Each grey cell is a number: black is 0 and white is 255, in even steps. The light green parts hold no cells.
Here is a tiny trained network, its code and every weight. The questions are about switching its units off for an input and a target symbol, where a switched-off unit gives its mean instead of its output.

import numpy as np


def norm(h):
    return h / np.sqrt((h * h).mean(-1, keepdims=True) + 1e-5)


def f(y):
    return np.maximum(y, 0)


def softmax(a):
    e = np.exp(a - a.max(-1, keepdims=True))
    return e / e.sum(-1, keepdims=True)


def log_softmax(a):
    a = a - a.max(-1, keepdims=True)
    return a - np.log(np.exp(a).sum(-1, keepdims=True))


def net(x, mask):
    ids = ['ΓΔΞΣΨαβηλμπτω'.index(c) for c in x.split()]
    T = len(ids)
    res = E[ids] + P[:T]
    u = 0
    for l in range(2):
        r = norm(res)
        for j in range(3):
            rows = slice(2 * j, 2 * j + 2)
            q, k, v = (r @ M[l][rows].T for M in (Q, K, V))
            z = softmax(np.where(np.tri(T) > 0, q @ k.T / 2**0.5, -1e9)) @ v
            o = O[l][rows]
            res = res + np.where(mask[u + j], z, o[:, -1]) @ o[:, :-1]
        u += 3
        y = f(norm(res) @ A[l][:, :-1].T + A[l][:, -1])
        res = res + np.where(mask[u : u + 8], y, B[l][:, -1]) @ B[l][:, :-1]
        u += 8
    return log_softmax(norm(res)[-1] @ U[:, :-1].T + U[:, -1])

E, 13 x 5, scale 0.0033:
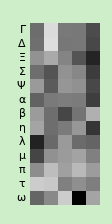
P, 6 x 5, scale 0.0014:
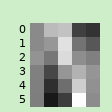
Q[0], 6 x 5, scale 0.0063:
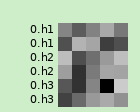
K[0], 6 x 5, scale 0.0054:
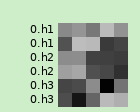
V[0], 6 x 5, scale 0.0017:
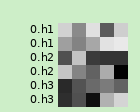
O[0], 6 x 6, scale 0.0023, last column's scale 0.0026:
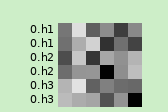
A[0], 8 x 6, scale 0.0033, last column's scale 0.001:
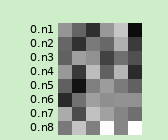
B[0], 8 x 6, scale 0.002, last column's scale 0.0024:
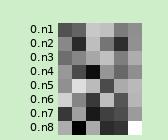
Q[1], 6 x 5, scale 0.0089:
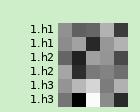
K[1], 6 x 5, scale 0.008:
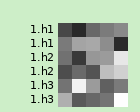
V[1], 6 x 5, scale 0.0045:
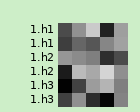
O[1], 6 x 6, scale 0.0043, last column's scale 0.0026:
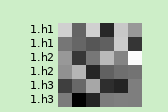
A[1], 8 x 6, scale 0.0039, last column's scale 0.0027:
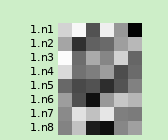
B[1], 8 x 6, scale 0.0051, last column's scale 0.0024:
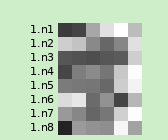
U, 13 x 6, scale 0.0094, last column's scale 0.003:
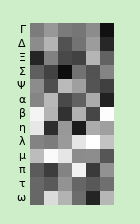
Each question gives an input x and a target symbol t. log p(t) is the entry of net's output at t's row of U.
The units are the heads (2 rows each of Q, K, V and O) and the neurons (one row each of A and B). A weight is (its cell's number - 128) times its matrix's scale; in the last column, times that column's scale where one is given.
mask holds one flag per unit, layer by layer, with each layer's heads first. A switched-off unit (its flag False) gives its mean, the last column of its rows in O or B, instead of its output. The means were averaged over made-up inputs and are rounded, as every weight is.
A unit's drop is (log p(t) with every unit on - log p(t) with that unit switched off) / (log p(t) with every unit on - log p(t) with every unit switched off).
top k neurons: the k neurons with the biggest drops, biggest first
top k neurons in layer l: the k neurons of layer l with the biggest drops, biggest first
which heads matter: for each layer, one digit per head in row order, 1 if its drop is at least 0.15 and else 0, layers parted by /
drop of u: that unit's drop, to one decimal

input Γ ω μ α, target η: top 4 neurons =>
(0.n5; 0.n8; 0.n4; 0.n7)
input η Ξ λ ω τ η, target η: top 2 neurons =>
(0.n4; 0.n5)
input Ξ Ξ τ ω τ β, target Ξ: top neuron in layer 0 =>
(0.n1)
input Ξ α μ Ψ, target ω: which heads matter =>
000 / 001
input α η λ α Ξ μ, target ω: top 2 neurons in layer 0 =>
(0.n8; 0.n6)
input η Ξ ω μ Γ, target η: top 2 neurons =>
(0.n8; 0.n4)
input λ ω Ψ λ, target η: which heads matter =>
001 / 100
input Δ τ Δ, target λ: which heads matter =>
000 / 001
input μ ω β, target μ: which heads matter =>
010 / 001
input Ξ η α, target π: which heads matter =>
000 / 100
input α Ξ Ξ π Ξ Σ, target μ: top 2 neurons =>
(0.n5; 0.n8)
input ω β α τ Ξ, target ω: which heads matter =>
010 / 001
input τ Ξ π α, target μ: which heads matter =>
001 / 001
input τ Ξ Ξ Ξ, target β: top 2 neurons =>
(0.n8; 1.n6)
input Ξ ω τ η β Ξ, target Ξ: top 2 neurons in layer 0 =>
(0.n1; 0.n8)
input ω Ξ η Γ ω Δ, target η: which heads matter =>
000 / 100
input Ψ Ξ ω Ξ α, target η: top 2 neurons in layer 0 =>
(0.n5; 0.n4)
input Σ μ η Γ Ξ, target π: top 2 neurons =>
(0.n8; 1.n2)
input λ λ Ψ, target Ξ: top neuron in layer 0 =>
(0.n7)
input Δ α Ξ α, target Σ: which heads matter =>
011 / 101
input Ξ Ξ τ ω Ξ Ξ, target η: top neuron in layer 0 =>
(0.n4)
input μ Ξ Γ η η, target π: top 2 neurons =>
(0.n7; 0.n6)
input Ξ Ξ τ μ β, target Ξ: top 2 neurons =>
(0.n1; 0.n2)
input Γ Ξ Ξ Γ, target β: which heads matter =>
010 / 001
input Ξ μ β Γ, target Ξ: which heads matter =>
110 / 111
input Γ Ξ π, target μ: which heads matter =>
000 / 001
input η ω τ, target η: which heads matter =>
000 / 000
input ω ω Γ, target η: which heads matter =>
000 / 100
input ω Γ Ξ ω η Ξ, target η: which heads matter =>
000 / 100
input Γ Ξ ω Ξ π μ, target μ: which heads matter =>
001 / 001
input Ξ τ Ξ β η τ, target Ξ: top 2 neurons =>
(0.n1; 0.n8)
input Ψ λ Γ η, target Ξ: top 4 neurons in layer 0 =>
(0.n7; 0.n8; 0.n5; 0.n6)
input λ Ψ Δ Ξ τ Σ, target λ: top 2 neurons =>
(0.n5; 1.n7)
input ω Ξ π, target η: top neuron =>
(0.n8)
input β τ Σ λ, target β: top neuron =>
(1.n6)
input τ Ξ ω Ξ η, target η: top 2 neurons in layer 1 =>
(1.n2; 1.n1)
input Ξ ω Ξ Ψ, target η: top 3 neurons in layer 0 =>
(0.n5; 0.n7; 0.n8)
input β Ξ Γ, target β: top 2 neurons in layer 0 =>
(0.n8; 0.n6)
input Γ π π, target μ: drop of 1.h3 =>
0.9
